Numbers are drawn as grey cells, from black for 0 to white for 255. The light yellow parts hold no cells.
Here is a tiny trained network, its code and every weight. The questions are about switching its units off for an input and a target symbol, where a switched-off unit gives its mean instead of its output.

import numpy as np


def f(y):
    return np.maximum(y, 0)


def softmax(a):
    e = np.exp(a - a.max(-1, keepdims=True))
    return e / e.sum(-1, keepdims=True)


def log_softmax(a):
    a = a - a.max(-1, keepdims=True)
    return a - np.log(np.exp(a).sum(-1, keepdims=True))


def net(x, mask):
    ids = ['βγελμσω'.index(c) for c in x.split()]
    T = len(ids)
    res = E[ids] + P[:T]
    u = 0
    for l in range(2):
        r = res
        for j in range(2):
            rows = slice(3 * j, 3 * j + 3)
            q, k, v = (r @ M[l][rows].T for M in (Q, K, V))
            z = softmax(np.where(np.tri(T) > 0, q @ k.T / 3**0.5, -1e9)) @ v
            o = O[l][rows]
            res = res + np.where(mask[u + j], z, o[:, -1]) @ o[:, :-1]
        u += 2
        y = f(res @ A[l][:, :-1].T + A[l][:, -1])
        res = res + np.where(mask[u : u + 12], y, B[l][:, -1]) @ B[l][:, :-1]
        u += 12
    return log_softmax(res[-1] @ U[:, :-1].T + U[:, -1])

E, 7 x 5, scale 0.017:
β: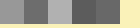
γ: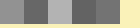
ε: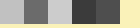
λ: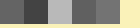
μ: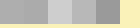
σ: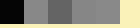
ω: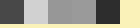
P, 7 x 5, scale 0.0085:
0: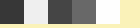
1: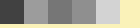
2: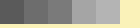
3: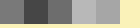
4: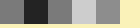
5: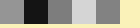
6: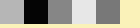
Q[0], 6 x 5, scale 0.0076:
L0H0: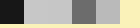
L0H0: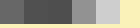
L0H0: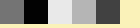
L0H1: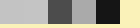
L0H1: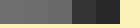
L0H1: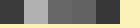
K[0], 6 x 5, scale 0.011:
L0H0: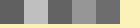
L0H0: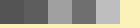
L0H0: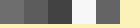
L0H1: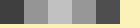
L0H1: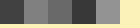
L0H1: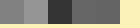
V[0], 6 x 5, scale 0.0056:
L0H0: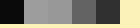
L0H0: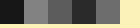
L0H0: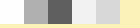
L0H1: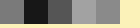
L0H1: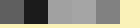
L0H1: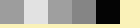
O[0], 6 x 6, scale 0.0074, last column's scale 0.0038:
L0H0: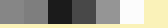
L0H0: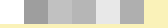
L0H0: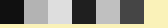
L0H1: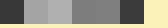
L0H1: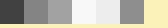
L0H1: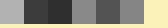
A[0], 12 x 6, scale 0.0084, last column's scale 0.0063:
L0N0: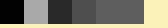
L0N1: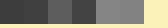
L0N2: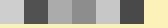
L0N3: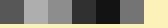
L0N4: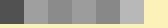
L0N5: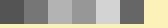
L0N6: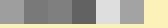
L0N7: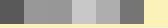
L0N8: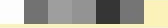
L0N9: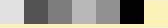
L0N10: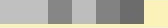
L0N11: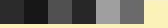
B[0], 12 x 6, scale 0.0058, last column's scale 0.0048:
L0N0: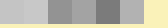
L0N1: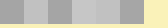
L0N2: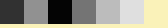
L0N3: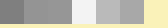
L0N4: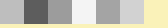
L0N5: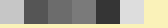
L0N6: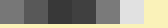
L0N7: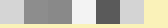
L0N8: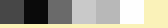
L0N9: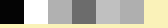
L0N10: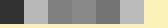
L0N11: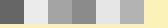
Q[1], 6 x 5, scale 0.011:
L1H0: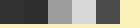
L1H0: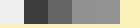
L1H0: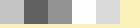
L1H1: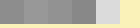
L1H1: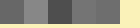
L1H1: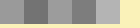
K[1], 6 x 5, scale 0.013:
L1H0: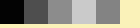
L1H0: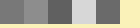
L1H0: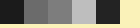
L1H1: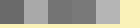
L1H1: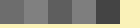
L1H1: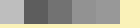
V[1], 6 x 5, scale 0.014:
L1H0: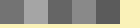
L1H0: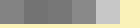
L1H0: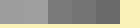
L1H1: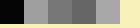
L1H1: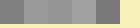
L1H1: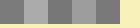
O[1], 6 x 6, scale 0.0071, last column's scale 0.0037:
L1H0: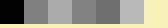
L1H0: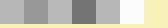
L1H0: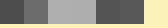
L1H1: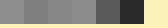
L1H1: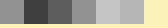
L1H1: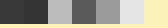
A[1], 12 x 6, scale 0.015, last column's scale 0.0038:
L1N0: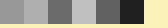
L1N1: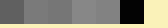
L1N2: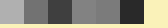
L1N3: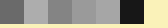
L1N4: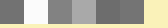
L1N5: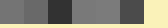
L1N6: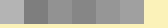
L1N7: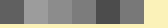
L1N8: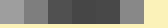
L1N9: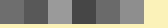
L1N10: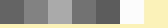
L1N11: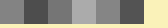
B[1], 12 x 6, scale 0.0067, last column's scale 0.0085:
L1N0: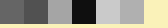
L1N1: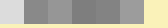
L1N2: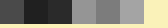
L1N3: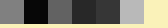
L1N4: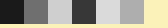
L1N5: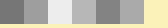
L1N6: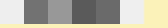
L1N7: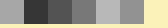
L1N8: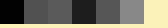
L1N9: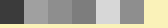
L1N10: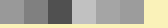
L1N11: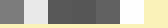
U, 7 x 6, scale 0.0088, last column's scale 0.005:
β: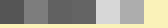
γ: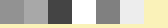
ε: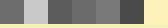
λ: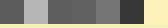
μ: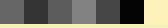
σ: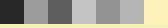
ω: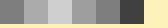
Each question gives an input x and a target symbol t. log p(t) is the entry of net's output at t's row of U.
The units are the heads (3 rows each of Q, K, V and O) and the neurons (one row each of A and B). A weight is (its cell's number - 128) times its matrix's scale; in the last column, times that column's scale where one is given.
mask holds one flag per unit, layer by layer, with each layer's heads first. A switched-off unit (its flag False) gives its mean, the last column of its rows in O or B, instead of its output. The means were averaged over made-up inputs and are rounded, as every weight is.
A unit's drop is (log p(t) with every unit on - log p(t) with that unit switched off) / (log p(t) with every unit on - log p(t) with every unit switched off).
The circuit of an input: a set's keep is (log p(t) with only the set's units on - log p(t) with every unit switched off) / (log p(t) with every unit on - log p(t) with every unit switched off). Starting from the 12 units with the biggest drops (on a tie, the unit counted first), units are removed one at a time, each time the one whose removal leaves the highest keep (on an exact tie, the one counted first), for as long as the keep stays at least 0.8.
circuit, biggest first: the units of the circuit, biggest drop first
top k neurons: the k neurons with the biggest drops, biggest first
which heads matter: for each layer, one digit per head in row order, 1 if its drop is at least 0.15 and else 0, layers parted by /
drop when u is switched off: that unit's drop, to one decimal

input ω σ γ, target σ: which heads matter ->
01 / 10
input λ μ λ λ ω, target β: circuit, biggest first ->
(L1N0, L1N4)
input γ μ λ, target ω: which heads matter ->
10 / 10
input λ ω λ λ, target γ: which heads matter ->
01 / 00
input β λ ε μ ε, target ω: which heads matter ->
10 / 10
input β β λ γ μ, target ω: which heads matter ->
10 / 00
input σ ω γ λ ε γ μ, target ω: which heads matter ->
11 / 00
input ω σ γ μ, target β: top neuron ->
(L0N9)
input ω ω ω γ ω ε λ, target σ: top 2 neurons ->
(L0N8, L1N6)
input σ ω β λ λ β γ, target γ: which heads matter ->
11 / 10
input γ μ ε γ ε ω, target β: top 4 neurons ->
(L1N0, L1N4, L0N0, L1N7)
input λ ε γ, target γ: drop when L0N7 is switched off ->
-0.1
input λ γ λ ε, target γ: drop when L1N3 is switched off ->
0.2
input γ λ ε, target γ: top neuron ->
(L0N8)
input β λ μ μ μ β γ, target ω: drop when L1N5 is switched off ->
-0.1
